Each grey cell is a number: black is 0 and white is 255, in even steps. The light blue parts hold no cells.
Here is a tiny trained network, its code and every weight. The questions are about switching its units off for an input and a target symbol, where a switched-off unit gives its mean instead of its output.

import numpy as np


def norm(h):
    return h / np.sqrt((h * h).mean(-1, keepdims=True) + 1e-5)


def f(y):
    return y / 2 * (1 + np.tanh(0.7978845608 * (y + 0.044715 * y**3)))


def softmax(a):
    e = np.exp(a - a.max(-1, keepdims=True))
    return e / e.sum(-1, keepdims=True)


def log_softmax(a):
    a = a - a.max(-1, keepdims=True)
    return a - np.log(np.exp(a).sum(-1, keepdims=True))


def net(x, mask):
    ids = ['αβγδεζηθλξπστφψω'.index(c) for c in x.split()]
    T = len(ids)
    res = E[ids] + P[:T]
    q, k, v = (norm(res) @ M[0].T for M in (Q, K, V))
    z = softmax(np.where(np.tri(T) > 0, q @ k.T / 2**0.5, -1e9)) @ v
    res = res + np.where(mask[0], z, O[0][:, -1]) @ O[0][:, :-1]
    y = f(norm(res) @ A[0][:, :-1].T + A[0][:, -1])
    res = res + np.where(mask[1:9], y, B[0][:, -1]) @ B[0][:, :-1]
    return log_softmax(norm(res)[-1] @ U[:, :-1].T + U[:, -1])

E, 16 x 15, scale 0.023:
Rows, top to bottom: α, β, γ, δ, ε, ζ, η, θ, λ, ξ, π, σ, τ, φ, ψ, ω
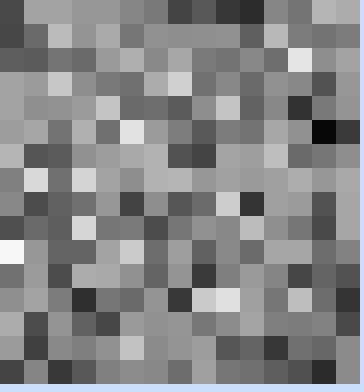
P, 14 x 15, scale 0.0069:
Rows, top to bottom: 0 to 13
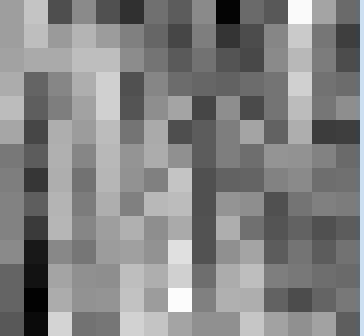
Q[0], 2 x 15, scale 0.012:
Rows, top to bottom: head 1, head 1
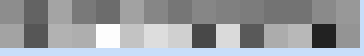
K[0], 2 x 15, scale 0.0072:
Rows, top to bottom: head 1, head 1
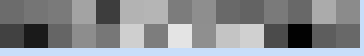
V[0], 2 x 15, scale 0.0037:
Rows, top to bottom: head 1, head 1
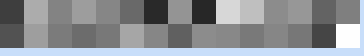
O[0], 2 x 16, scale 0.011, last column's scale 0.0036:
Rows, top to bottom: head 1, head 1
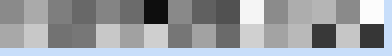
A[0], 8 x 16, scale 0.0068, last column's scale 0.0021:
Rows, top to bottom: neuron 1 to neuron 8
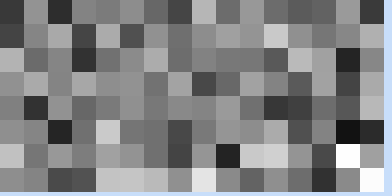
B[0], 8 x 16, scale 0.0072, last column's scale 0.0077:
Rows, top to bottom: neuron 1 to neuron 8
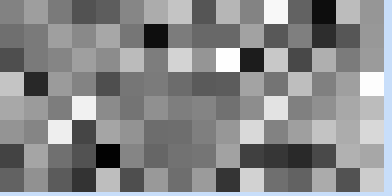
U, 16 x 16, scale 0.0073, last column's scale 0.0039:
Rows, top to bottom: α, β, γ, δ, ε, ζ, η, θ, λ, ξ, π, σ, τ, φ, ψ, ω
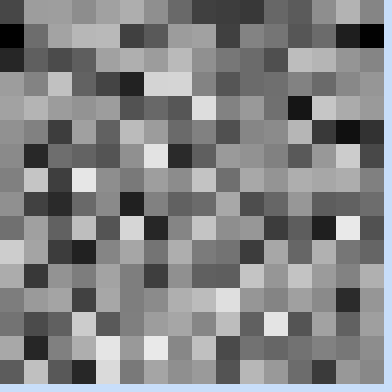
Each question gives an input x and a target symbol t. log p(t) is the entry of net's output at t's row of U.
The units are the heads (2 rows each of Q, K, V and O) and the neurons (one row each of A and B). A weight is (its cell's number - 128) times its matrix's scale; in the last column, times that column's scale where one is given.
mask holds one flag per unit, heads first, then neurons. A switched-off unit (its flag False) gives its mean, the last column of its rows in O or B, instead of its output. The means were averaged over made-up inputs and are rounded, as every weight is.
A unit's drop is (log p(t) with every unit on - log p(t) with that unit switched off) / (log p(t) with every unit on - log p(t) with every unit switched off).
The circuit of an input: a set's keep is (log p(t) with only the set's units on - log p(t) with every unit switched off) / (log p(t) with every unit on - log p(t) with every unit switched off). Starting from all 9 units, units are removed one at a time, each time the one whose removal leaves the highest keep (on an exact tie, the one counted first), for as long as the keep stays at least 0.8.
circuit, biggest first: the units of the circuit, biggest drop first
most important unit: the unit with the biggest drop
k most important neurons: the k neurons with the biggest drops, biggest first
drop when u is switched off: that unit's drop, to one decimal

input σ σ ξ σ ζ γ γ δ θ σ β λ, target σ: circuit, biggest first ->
(head 1)
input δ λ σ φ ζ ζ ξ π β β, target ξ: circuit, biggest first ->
(head 1; neuron 7)
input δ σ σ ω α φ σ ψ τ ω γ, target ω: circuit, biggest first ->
(head 1; neuron 8)
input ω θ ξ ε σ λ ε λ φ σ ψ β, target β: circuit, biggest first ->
(neuron 2; neuron 6)
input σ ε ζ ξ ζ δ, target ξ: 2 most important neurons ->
(neuron 7; neuron 8)
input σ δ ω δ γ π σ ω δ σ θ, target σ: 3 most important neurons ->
(neuron 4; neuron 5; neuron 3)
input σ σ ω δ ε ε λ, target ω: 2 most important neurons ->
(neuron 8; neuron 4)
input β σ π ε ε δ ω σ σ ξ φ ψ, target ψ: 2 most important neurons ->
(neuron 8; neuron 5)
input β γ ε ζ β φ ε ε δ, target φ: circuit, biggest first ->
(head 1; neuron 5; neuron 8)
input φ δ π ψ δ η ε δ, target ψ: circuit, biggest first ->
(head 1; neuron 7)
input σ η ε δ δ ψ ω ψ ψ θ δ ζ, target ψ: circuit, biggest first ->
(head 1; neuron 8)
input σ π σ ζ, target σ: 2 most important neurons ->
(neuron 4; neuron 6)
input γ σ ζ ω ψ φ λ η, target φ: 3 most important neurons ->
(neuron 5; neuron 4; neuron 8)
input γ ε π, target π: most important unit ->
neuron 7
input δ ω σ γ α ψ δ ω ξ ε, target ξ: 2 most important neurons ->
(neuron 7; neuron 2)
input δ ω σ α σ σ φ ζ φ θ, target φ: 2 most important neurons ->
(neuron 6; neuron 8)
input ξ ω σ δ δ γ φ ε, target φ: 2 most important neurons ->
(neuron 5; neuron 8)
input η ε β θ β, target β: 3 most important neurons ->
(neuron 2; neuron 4; neuron 6)
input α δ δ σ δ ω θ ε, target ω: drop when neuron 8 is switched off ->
0.3
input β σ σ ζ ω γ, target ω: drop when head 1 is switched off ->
1.3
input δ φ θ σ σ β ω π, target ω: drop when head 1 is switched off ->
1.2
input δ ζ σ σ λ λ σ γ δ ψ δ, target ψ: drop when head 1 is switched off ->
0.9
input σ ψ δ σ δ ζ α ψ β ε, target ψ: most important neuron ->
(neuron 7)
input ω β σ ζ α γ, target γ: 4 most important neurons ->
(neuron 4; neuron 3; neuron 6; neuron 5)
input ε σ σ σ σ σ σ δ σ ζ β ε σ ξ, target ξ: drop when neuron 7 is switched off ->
0.4
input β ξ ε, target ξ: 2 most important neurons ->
(neuron 7; neuron 8)
